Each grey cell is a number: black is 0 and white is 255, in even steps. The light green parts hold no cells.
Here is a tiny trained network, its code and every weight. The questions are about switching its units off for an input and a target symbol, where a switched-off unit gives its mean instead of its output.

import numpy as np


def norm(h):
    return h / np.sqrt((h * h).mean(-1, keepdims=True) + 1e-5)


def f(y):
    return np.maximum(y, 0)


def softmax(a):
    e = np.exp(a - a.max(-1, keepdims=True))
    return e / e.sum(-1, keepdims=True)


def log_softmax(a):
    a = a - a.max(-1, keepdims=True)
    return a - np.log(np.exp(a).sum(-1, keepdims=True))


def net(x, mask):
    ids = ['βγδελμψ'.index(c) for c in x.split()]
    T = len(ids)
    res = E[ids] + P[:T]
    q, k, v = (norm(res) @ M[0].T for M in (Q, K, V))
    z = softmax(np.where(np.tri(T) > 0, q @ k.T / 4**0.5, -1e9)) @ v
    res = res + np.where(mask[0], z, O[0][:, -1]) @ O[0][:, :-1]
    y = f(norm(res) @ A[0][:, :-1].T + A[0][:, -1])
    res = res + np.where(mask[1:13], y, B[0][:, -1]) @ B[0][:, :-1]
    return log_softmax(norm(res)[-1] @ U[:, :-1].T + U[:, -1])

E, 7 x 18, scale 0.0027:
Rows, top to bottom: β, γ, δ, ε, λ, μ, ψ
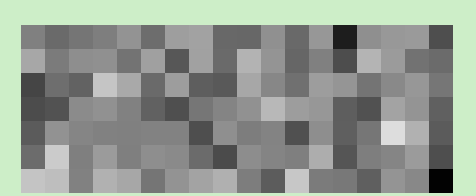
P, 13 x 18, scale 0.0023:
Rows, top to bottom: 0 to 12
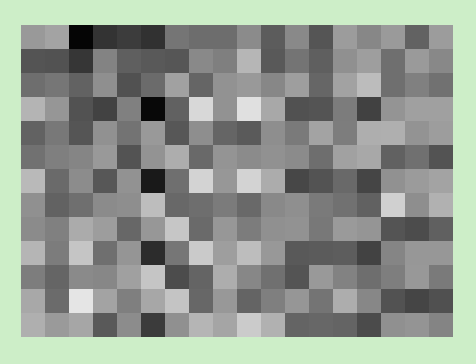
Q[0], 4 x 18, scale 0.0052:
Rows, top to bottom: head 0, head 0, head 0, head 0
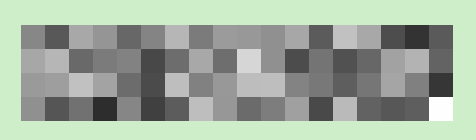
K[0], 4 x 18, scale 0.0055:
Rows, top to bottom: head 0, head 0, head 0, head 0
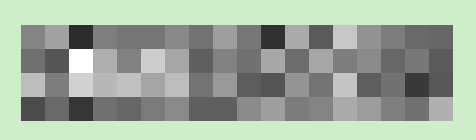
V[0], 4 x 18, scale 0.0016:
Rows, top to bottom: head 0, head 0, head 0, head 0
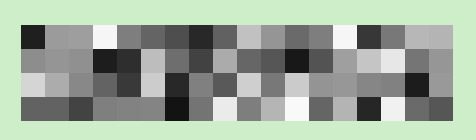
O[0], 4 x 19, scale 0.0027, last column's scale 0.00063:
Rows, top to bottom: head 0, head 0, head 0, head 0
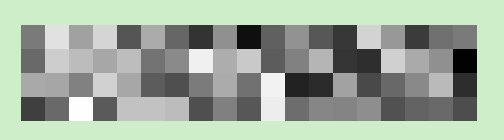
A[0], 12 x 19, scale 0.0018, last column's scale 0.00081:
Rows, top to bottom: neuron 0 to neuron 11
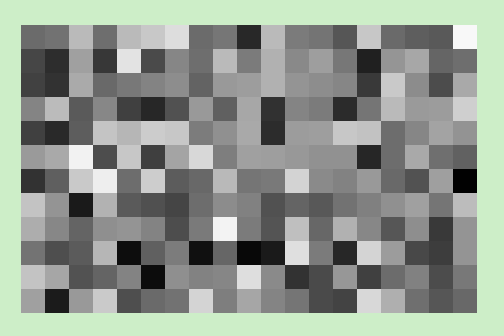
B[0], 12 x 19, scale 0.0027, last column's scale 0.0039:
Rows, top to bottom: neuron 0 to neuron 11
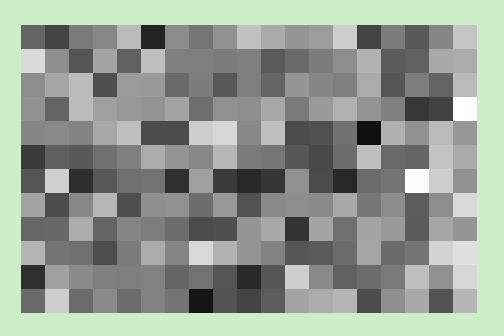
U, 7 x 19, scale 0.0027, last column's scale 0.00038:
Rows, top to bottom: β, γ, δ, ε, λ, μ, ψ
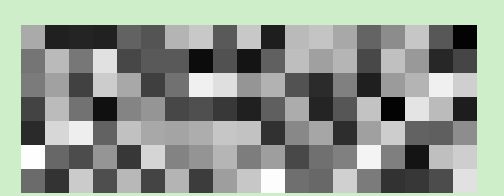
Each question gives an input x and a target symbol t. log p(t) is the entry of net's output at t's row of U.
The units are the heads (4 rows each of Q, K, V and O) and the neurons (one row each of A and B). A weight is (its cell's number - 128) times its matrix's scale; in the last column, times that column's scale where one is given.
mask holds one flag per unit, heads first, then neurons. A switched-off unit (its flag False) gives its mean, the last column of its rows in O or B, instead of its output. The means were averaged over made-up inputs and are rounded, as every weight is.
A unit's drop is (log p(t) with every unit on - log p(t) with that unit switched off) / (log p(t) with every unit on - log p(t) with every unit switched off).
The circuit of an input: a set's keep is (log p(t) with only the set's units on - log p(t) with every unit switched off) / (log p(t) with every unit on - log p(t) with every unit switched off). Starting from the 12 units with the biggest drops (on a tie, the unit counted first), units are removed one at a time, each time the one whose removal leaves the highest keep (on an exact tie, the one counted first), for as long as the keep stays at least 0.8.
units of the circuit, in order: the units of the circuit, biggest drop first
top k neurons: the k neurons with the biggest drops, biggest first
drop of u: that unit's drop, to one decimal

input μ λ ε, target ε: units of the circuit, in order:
neuron 6; head 0
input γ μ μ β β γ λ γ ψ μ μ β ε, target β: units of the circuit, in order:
head 0
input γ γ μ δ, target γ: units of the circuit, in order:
head 0; neuron 10; neuron 9
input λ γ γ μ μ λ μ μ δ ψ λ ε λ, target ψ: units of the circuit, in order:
head 0; neuron 0
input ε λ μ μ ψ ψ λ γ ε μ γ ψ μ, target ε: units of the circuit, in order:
head 0; neuron 10; neuron 3
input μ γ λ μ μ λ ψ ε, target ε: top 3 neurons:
neuron 6; neuron 2; neuron 3
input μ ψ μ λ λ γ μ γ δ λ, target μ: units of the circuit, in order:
head 0; neuron 9
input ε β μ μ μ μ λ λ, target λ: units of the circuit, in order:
head 0; neuron 7
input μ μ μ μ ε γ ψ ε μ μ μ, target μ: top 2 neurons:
neuron 9; neuron 10
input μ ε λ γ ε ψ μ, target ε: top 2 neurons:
neuron 10; neuron 3
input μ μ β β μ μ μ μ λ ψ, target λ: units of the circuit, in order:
head 0; neuron 5; neuron 8
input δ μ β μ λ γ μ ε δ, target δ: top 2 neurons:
neuron 4; neuron 6
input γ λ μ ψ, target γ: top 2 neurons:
neuron 10; neuron 9
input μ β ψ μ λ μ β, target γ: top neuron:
neuron 11
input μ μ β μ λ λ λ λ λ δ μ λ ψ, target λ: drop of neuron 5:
0.2
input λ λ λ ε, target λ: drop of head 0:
1.1
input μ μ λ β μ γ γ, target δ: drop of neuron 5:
0.2
